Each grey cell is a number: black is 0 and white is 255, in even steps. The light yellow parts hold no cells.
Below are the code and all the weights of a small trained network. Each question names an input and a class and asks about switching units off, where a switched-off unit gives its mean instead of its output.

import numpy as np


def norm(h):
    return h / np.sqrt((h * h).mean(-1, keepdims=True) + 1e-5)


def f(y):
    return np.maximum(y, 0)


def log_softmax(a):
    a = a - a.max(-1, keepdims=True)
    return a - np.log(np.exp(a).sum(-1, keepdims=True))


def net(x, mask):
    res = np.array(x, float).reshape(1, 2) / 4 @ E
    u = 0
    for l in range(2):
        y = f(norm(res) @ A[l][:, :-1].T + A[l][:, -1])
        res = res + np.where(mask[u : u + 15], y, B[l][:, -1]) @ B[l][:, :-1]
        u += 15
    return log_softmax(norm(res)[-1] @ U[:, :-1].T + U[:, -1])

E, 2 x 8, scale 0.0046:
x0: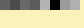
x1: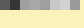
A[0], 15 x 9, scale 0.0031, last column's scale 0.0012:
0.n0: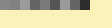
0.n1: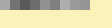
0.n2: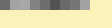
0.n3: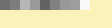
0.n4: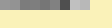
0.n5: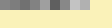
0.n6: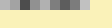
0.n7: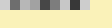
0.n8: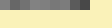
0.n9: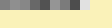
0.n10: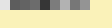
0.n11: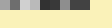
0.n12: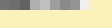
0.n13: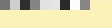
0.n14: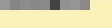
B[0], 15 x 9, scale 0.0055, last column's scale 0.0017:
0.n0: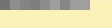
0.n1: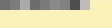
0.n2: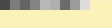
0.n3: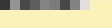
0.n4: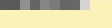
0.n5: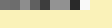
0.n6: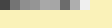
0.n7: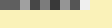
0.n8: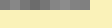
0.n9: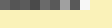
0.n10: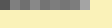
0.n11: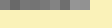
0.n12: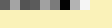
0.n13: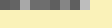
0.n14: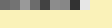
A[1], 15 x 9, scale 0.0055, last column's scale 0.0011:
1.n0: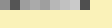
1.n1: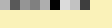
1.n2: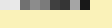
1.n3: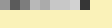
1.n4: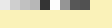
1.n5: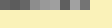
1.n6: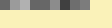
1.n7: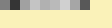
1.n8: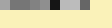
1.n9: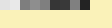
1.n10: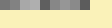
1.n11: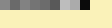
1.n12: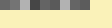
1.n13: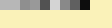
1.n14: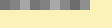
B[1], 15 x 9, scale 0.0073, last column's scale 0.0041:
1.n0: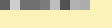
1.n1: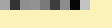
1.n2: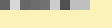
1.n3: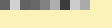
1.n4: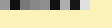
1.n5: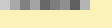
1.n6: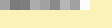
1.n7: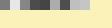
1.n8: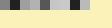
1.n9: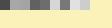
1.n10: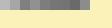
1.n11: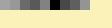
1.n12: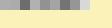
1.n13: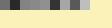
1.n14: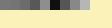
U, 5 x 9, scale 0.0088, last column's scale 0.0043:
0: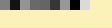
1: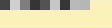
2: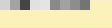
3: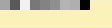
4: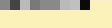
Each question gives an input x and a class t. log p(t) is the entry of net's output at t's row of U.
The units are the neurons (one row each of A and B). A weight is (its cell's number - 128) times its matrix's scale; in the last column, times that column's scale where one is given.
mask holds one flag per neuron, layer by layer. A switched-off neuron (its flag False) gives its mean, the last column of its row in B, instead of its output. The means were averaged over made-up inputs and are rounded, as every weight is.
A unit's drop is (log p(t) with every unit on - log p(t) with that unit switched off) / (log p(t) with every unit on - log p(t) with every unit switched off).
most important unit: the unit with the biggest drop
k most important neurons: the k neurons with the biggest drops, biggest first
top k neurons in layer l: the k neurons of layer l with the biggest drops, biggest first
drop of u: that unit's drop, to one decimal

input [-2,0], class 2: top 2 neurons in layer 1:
[1.n12 1.n4]
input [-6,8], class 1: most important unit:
1.n7
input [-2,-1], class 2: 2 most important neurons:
[1.n12 1.n4]
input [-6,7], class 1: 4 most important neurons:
[1.n7 1.n3 1.n0 0.n5]
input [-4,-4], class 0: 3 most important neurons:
[0.n12 0.n3 1.n7]
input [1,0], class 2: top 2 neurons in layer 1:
[1.n12 1.n4]
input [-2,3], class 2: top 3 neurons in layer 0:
[0.n12 0.n3 0.n7]
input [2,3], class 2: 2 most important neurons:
[0.n12 1.n4]
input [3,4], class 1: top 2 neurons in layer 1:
[1.n4 1.n6]
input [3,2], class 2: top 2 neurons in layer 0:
[0.n5 0.n12]
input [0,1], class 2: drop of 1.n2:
0.1
